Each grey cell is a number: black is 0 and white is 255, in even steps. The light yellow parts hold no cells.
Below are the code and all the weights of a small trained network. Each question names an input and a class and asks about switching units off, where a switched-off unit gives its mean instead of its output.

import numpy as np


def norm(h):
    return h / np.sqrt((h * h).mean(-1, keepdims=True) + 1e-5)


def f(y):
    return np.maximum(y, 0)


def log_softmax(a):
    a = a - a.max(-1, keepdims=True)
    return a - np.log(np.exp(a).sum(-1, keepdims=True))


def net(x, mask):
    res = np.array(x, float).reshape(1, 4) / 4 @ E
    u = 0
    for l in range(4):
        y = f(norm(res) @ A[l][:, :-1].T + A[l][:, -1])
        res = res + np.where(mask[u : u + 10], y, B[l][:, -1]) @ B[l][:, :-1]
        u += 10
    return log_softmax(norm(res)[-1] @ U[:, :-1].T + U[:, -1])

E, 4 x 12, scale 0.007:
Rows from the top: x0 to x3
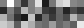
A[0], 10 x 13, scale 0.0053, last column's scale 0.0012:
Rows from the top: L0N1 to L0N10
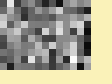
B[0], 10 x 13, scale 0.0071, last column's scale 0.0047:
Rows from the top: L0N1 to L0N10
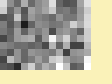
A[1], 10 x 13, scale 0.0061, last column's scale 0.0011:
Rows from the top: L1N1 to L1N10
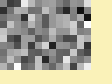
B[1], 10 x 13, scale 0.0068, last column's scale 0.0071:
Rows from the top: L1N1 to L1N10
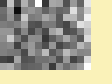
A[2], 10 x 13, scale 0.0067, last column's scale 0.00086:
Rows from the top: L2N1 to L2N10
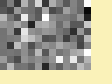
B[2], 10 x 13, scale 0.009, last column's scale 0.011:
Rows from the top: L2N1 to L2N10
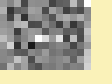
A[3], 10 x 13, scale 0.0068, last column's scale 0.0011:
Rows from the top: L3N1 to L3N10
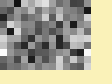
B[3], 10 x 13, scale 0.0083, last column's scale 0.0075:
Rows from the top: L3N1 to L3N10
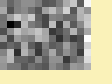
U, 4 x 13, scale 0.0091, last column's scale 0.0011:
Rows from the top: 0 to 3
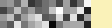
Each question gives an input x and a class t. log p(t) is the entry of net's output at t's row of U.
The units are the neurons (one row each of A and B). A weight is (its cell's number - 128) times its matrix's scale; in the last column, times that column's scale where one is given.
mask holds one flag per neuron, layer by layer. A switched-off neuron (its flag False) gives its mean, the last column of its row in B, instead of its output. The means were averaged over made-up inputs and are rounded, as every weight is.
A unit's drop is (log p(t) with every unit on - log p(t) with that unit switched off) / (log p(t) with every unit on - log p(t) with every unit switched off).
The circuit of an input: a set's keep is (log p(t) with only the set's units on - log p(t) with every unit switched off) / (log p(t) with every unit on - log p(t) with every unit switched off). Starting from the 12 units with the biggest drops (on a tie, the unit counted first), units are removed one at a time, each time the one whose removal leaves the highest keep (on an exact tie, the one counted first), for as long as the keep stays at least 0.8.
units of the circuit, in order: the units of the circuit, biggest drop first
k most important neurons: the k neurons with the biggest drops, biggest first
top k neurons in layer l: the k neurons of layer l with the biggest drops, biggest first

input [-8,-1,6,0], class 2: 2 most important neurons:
(L1N1; L0N4)
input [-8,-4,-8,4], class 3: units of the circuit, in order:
(L2N3)
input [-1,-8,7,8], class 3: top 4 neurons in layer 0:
(L0N4; L0N3; L0N7; L0N5)
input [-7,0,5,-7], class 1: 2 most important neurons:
(L0N9; L3N2)
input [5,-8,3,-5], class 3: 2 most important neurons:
(L0N3; L2N5)
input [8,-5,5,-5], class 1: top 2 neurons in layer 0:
(L0N3; L0N6)
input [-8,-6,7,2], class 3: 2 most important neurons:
(L3N5; L2N6)
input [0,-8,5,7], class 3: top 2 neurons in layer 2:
(L2N5; L2N7)
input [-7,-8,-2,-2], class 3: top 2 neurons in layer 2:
(L2N3; L2N5)
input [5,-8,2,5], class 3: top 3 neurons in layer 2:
(L2N5; L2N7; L2N4)
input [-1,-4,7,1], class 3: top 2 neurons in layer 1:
(L1N1; L1N3)
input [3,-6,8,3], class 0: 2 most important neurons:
(L2N1; L3N7)
